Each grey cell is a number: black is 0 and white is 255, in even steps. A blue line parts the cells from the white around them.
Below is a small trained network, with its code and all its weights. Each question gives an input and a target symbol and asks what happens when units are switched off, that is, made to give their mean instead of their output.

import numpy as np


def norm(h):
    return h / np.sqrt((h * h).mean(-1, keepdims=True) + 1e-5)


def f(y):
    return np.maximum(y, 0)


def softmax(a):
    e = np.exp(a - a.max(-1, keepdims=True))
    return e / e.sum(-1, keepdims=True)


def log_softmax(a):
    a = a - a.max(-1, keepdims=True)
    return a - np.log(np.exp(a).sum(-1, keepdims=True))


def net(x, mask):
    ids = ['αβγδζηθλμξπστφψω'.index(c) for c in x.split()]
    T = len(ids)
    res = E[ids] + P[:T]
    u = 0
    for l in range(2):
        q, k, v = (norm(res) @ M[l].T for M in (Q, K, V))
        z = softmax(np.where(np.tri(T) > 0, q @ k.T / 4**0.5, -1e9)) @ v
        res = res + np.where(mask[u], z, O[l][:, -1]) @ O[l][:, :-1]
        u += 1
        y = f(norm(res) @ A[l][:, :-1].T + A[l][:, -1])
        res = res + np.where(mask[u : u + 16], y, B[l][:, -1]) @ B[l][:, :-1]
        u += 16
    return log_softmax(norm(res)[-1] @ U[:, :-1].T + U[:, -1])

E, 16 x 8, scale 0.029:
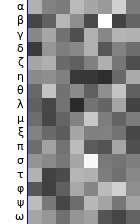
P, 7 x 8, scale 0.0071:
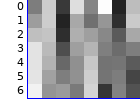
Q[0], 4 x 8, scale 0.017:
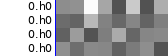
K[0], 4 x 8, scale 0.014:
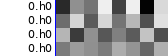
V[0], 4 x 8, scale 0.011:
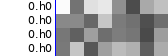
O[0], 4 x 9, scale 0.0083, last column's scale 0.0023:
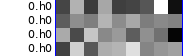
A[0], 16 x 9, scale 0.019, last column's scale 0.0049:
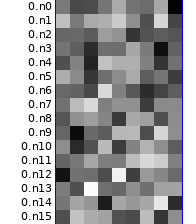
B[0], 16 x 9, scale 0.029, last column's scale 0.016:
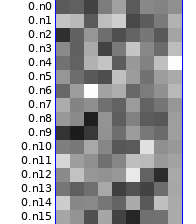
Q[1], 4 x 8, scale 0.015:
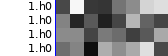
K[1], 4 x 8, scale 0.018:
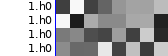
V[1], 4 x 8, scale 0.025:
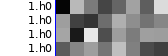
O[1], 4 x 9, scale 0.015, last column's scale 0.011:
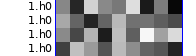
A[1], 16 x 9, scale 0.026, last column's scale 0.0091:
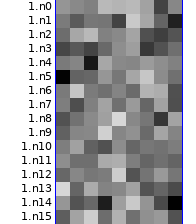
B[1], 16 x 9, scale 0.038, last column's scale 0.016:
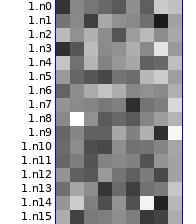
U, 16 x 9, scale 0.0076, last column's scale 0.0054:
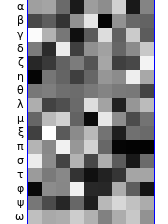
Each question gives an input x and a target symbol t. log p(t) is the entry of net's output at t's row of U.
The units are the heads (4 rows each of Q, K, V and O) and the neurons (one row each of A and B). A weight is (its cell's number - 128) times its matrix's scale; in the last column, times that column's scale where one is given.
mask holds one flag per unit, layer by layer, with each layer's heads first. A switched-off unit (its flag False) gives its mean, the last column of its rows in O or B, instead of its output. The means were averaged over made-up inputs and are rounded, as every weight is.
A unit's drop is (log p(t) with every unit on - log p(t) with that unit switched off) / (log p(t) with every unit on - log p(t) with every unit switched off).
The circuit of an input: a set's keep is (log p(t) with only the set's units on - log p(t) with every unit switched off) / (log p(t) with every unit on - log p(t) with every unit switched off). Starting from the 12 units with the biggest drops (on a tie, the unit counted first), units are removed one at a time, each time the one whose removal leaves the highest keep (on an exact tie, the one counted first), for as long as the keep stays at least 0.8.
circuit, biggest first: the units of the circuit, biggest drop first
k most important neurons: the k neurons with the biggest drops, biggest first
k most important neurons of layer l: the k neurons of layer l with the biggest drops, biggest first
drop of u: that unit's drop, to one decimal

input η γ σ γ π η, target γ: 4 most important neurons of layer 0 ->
[0.n4, 0.n14, 0.n6, 0.n1]
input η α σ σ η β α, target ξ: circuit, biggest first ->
[1.h0, 0.h0, 0.n1]
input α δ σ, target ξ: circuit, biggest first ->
[0.n1, 1.n0]
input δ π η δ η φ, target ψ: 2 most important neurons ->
[1.n5, 0.n10]
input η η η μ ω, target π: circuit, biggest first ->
[1.n15, 0.n6]
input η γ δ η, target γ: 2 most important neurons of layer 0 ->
[0.n4, 0.n6]
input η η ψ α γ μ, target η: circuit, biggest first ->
[0.n9, 1.n3]
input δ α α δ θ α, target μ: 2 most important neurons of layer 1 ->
[1.n9, 1.n2]
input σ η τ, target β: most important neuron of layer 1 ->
[1.n12]
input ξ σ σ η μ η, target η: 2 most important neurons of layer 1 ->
[1.n3, 1.n10]
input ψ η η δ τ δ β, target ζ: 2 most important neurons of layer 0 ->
[0.n13, 0.n8]
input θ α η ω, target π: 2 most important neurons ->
[0.n6, 1.n15]
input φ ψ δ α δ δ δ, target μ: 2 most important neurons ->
[0.n12, 1.n2]
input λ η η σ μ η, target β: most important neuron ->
[1.n6]
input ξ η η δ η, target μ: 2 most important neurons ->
[0.n14, 0.n1]
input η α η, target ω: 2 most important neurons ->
[0.n14, 0.n1]
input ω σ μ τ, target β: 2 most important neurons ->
[0.n1, 0.n6]
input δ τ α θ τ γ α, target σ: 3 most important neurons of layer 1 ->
[1.n9, 1.n4, 1.n8]
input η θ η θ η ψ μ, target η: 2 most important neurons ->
[0.n9, 1.n3]
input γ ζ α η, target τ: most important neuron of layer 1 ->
[1.n9]
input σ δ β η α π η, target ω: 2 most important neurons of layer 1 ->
[1.n6, 1.n4]
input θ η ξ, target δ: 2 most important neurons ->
[0.n6, 1.n15]
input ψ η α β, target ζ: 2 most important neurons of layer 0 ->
[0.n8, 0.n13]
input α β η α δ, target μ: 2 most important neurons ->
[1.n2, 0.n12]
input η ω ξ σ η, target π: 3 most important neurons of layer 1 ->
[1.n15, 1.n6, 1.n0]
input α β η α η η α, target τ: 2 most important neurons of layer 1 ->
[1.n13, 1.n14]
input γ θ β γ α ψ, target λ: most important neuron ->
[1.n4]
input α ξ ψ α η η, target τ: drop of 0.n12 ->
0.2
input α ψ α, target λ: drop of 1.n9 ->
0.1
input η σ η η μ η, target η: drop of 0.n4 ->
0.2
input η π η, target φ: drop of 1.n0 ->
0.1
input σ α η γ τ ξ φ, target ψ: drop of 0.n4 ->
0.1
